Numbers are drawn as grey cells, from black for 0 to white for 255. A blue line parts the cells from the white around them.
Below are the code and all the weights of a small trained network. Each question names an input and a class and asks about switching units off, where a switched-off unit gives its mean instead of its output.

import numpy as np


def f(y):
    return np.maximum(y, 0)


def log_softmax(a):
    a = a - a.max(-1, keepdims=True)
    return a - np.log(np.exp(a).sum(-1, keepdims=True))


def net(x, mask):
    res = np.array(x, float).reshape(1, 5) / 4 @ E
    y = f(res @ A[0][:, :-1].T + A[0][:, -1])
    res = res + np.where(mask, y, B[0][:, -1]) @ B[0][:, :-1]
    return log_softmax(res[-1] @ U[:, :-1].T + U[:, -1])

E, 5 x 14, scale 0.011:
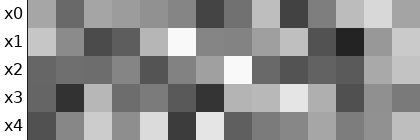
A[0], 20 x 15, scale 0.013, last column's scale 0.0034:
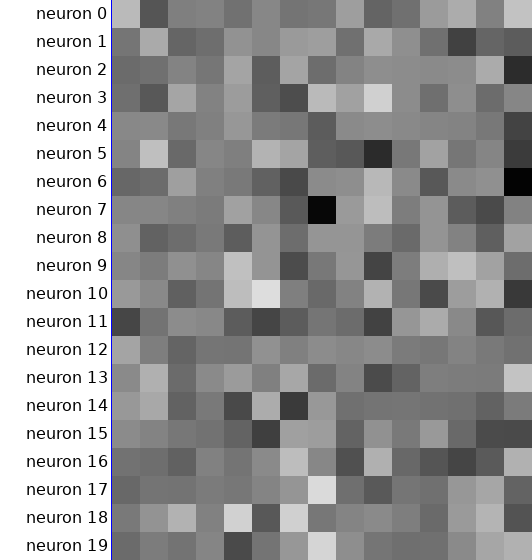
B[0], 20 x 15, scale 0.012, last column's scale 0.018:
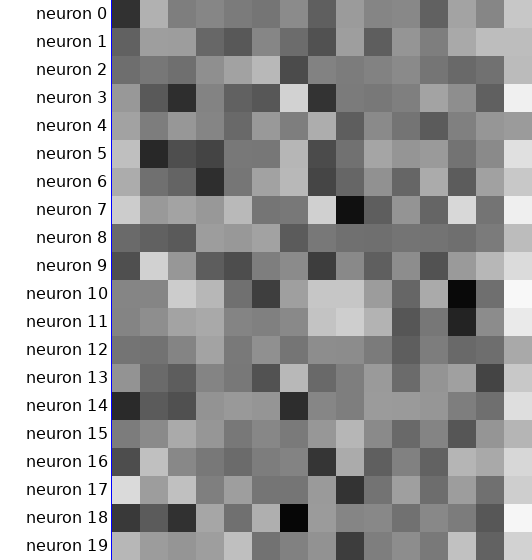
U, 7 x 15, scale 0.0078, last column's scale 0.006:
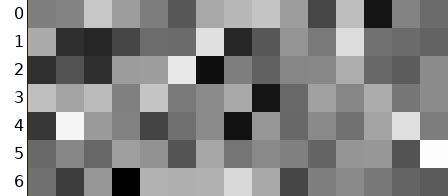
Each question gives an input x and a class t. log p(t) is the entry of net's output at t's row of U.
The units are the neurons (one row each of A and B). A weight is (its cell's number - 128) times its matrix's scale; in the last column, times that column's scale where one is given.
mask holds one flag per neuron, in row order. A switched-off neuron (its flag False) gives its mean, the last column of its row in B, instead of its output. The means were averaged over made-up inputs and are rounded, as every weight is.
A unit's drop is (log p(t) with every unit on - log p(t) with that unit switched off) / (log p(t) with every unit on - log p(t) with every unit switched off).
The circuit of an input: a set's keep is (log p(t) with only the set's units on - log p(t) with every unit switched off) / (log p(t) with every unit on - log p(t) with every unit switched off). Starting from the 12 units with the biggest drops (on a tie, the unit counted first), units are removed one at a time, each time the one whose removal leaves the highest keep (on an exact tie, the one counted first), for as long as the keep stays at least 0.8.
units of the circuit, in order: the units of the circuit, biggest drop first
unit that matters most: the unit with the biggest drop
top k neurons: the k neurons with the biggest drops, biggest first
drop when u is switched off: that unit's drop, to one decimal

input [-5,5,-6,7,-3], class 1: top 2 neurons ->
neuron 3; neuron 6
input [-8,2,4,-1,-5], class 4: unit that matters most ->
neuron 16
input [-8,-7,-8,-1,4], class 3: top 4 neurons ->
neuron 7; neuron 10; neuron 9; neuron 0
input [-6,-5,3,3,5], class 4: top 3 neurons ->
neuron 10; neuron 16; neuron 14
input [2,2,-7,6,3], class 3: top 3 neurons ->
neuron 7; neuron 5; neuron 13
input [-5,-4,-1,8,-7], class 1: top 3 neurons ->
neuron 3; neuron 6; neuron 18
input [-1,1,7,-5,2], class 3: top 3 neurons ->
neuron 17; neuron 3; neuron 19
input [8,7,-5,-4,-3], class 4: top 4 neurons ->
neuron 9; neuron 0; neuron 11; neuron 15
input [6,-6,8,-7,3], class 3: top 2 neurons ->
neuron 17; neuron 3
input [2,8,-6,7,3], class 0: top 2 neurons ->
neuron 10; neuron 5
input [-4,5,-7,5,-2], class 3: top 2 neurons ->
neuron 7; neuron 11
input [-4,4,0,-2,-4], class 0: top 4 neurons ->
neuron 10; neuron 18; neuron 9; neuron 0
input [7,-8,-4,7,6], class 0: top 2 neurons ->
neuron 11; neuron 5
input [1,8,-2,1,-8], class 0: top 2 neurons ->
neuron 10; neuron 18
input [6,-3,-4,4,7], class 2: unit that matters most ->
neuron 18
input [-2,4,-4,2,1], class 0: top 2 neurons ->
neuron 10; neuron 19
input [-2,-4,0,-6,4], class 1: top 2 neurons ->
neuron 5; neuron 10
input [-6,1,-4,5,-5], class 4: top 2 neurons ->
neuron 16; neuron 18
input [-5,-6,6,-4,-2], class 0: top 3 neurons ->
neuron 11; neuron 7; neuron 15
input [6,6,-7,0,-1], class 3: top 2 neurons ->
neuron 7; neuron 11
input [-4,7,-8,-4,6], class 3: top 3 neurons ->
neuron 7; neuron 11; neuron 15
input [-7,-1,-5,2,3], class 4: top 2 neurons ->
neuron 16; neuron 1
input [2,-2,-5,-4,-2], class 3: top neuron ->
neuron 7
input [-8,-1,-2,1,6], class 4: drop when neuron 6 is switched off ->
0.0
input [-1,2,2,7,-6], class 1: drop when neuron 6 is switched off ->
0.2
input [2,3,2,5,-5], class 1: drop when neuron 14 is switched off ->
-0.1
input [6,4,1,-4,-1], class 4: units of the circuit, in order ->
neuron 9
